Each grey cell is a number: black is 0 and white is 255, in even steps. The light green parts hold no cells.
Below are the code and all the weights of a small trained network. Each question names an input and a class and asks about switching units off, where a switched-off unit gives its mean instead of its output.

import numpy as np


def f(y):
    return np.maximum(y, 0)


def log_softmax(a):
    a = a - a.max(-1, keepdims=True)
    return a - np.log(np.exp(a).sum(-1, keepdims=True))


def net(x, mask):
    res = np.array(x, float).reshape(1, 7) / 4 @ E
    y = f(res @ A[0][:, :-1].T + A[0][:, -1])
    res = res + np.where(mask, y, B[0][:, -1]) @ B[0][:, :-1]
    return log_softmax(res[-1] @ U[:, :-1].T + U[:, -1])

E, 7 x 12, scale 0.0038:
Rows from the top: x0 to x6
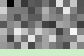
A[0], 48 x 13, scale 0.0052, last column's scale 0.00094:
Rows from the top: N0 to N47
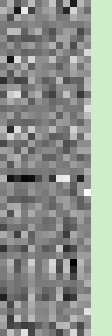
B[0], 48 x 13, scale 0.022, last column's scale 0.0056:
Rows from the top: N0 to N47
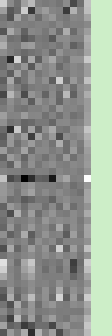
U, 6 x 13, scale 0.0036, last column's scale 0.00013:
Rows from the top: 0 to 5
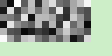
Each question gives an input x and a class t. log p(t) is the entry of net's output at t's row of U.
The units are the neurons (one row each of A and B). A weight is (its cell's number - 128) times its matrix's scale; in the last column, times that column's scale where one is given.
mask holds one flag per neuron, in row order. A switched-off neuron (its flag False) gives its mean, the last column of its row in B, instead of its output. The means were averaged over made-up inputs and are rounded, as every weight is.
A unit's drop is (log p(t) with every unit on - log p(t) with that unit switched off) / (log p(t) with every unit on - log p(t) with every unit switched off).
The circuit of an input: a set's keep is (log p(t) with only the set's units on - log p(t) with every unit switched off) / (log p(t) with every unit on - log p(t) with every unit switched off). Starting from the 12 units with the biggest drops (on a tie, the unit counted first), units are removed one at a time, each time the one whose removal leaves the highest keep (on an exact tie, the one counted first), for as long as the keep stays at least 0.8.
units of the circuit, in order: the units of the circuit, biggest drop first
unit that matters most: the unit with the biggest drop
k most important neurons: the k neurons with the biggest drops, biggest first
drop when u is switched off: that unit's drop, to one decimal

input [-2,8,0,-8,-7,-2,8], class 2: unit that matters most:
N1
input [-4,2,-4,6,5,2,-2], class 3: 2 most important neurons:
[N13; N4]
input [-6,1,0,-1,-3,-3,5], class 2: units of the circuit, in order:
[N1; N47; N25]
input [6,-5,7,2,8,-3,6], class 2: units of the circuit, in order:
[N1; N47]
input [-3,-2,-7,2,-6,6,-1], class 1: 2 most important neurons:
[N42; N35]
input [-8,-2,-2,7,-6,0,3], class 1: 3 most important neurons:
[N42; N35; N11]
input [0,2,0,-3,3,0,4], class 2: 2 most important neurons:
[N1; N47]
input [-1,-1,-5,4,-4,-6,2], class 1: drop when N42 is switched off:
0.2
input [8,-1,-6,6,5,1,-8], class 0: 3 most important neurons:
[N8; N18; N45]
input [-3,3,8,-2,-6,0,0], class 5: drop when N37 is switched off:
0.1
